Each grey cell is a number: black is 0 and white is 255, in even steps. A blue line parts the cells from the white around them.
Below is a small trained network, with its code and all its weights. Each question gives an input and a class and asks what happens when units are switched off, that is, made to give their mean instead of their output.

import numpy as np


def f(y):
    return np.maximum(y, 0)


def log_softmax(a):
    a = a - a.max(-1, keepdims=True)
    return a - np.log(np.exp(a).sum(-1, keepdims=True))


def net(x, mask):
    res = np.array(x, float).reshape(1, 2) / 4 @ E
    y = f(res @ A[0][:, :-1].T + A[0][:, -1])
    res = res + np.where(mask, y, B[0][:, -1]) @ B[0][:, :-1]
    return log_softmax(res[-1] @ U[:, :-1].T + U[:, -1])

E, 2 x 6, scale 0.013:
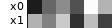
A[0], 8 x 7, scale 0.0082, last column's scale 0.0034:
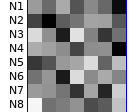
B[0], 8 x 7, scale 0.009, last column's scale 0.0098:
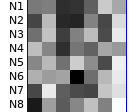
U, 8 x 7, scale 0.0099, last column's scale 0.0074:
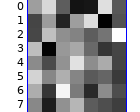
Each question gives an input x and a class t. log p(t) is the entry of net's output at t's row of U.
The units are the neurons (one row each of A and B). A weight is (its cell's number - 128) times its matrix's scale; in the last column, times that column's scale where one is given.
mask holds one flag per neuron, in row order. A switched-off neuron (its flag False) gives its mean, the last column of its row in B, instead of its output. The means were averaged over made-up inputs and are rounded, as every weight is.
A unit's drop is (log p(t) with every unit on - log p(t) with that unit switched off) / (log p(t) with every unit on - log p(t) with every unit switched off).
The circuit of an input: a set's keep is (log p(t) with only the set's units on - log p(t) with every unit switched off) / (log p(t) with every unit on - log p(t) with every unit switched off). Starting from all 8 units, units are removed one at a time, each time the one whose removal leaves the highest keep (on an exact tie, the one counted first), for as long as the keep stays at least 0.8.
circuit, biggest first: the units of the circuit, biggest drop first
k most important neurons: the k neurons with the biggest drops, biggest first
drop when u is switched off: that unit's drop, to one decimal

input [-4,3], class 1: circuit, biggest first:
(N6)
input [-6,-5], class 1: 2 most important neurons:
(N3; N8)
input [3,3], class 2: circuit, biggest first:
(N6; N3; N8)
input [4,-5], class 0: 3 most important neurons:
(N6; N8; N3)
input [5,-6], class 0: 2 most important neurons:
(N6; N8)
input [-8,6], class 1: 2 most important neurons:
(N8; N3)
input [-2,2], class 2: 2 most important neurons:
(N6; N2)
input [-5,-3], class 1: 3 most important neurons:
(N3; N8; N7)
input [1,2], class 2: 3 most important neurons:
(N6; N3; N2)
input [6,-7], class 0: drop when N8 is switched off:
0.3
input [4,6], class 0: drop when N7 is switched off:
0.6
